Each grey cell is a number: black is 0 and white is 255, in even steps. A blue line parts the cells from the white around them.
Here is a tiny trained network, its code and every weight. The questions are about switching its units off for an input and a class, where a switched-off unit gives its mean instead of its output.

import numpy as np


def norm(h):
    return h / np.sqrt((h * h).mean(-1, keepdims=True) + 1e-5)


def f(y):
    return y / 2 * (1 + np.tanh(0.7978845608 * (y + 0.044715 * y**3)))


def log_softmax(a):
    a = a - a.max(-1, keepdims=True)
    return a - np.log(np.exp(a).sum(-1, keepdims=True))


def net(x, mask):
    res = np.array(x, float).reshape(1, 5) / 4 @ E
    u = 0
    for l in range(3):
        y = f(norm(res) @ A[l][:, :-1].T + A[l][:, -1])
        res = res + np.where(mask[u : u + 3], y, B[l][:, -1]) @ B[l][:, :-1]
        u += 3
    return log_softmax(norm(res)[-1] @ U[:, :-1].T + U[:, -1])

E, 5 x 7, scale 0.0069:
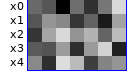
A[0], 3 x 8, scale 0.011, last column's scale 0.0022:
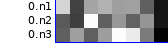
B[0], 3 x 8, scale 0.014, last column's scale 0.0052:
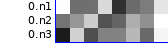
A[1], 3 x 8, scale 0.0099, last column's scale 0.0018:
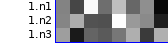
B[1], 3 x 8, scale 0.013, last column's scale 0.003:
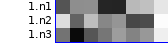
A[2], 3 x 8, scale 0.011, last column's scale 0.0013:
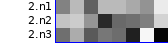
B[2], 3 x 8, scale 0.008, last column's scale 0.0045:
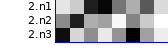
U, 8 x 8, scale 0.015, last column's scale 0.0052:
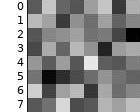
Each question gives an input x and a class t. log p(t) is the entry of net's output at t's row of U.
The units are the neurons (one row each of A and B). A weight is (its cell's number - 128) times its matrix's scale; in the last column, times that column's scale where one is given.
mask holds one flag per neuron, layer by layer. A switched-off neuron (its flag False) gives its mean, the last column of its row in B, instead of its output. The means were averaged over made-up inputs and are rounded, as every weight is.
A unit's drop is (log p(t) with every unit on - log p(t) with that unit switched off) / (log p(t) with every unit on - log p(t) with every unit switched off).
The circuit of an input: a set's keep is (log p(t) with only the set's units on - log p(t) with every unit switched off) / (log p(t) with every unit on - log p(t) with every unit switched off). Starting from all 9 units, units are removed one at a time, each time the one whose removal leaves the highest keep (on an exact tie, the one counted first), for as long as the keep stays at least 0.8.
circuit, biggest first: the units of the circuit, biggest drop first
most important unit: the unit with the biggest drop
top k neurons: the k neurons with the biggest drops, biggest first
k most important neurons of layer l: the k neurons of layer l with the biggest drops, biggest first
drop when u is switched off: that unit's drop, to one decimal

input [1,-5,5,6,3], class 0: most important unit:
0.n3
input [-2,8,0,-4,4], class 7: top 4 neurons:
[0.n2 1.n1 0.n3 0.n1]
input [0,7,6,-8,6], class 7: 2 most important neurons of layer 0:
[0.n2 0.n3]
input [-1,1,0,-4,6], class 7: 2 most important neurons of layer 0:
[0.n2 0.n3]
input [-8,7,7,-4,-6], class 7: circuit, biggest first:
[1.n1 0.n3]
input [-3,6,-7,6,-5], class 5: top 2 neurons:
[1.n3 0.n3]
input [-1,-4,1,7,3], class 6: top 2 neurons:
[0.n1 1.n3]
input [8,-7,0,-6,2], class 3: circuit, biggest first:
[2.n3 0.n1]
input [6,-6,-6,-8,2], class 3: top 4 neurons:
[2.n3 1.n2 0.n1 0.n2]
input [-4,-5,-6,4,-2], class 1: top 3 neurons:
[0.n1 0.n3 0.n2]
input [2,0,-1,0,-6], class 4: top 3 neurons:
[1.n2 0.n1 2.n2]
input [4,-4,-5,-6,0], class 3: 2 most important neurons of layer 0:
[0.n1 0.n3]
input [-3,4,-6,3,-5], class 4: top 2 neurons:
[0.n1 1.n2]
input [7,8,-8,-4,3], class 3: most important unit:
2.n3
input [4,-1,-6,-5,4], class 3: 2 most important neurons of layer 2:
[2.n3 2.n1]
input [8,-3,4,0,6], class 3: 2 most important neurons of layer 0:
[0.n2 0.n1]
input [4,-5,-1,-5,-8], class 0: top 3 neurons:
[0.n3 0.n1 2.n1]
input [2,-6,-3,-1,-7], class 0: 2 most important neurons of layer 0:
[0.n3 0.n1]
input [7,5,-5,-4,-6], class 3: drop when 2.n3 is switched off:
0.2
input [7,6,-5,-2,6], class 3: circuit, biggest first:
[2.n3]
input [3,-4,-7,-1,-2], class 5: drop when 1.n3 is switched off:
0.6
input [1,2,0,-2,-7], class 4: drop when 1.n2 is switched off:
0.8
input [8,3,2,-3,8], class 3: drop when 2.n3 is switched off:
0.2
